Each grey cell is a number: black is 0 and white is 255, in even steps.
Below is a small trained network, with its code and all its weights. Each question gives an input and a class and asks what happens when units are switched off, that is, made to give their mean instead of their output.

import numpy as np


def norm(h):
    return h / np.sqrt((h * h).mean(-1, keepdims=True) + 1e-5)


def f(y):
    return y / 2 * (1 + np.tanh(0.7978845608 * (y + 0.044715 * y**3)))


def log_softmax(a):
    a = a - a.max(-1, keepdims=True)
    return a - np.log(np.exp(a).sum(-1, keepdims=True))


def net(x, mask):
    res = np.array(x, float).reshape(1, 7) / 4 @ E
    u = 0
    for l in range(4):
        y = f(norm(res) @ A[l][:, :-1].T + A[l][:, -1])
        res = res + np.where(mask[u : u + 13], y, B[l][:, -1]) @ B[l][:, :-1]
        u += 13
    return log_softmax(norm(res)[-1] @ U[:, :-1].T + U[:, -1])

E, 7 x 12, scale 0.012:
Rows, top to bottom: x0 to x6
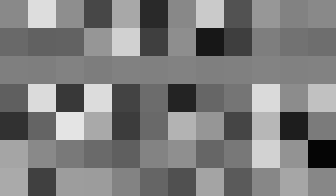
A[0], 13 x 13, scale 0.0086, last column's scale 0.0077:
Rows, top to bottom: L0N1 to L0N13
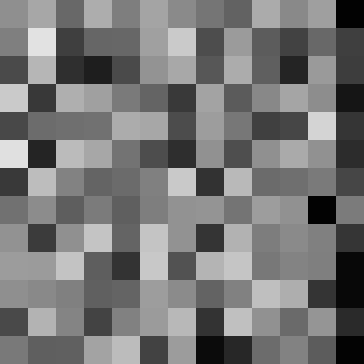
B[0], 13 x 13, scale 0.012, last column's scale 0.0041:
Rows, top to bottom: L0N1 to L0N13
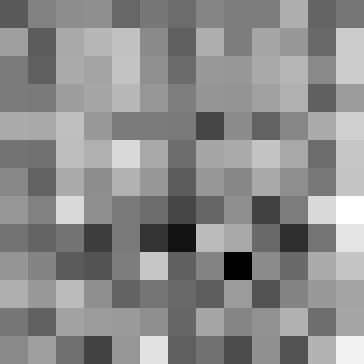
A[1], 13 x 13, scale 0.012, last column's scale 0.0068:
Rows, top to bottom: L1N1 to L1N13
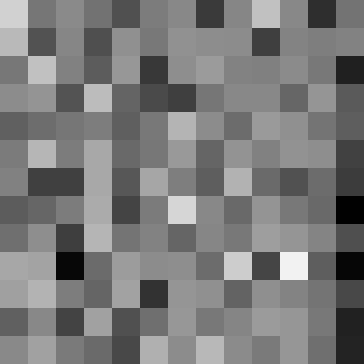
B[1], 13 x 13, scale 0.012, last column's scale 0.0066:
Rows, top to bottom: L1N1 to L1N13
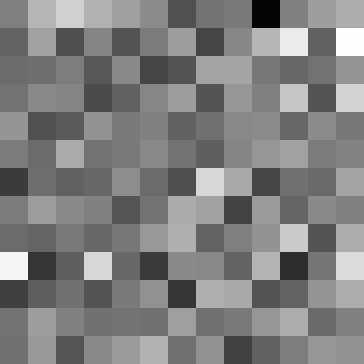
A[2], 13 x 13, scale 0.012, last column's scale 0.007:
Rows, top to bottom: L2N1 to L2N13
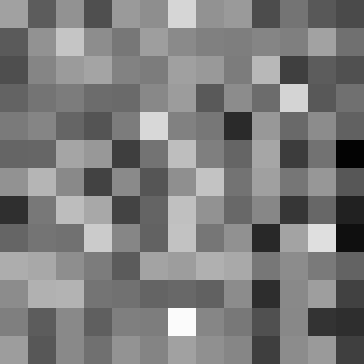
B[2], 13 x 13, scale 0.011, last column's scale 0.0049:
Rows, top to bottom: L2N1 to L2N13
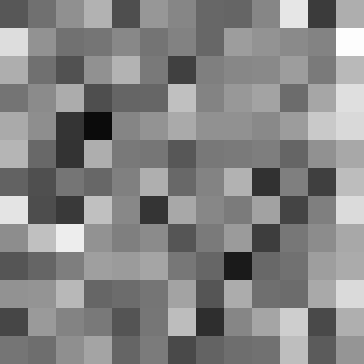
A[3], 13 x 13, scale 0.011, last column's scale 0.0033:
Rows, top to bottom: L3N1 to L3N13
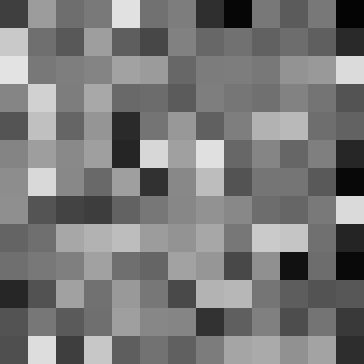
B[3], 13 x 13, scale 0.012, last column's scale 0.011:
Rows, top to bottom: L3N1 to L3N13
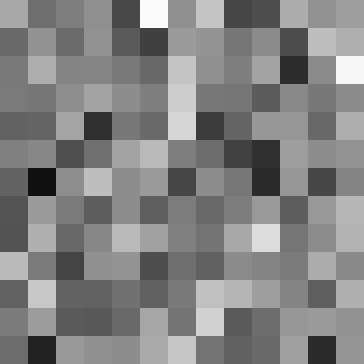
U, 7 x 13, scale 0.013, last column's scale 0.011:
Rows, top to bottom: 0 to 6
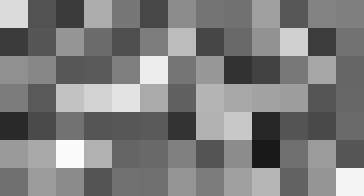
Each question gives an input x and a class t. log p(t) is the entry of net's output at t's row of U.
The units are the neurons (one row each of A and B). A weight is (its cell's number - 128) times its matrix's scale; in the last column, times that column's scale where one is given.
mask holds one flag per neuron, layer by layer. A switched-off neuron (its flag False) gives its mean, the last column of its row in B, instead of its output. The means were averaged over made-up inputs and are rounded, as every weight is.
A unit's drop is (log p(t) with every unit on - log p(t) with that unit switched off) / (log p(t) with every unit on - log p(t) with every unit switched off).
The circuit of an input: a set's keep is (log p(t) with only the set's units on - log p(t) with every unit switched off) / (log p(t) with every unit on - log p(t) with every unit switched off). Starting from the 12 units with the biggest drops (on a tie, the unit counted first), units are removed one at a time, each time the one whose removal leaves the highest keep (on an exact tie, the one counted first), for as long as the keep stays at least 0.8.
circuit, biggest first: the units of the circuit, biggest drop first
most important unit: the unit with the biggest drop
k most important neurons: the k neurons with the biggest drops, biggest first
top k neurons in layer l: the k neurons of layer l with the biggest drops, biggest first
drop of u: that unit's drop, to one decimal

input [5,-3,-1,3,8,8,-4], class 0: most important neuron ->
[L2N8]
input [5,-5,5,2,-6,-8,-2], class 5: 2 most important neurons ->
[L0N5, L2N9]
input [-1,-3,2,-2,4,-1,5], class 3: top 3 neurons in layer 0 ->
[L0N6, L0N4, L0N13]
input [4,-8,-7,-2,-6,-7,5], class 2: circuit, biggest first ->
[L0N10, L2N10]
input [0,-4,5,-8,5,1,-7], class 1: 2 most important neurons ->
[L2N12, L2N1]
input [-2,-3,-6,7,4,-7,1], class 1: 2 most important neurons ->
[L1N4, L0N8]
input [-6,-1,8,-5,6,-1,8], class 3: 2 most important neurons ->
[L0N6, L0N4]
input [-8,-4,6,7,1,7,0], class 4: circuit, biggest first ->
[L0N9, L1N7]
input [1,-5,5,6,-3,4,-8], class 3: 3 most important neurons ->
[L0N2, L0N3, L1N2]
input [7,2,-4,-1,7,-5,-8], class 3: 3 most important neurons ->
[L0N3, L0N7, L1N10]
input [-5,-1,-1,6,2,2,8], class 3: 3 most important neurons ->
[L0N6, L0N4, L1N2]
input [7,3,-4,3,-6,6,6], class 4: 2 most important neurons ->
[L1N11, L1N3]
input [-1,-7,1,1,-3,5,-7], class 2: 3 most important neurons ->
[L0N10, L3N6, L0N6]
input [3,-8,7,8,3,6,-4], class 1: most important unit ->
L3N5
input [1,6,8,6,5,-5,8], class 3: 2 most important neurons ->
[L0N6, L1N2]
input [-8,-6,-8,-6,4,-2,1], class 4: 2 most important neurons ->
[L0N9, L1N7]
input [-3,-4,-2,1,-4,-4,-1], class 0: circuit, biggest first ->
[L0N8, L1N10]
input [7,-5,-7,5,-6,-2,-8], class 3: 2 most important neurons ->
[L0N3, L0N2]
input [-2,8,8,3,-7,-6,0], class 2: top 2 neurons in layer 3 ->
[L3N1, L3N12]
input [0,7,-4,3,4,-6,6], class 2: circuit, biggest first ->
[L3N1]
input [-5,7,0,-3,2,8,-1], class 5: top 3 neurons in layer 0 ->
[L0N11, L0N8, L0N10]
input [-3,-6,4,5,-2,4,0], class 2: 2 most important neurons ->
[L0N10, L1N2]
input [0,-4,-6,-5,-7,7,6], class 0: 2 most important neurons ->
[L1N10, L1N2]
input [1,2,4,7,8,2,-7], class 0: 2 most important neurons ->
[L2N8, L1N2]
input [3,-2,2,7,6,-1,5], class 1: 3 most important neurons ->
[L1N4, L1N10, L1N9]
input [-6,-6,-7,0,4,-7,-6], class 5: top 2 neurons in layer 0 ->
[L0N5, L0N13]
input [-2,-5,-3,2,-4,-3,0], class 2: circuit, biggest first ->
[L0N10]
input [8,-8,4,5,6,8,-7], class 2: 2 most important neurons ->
[L3N6, L0N9]
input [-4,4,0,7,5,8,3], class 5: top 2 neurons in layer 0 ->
[L0N8, L0N11]
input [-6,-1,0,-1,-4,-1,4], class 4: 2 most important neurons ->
[L0N9, L1N7]
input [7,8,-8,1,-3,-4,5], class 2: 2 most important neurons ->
[L0N13, L3N1]
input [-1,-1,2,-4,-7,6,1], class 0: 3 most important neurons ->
[L1N10, L1N2, L0N5]
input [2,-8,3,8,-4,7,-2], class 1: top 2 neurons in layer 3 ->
[L3N5, L3N13]
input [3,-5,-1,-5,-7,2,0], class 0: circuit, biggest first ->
[L1N10]
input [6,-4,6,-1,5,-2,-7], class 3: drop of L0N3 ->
0.2
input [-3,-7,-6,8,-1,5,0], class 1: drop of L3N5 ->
0.1
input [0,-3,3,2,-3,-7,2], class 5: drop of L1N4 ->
0.0
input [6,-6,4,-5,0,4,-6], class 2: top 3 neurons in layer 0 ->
[L0N10, L0N9, L0N6]
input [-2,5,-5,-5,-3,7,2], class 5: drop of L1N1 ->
0.6
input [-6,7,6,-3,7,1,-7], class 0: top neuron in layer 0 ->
[L0N10]
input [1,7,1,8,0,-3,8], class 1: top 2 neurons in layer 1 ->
[L1N4, L1N9]
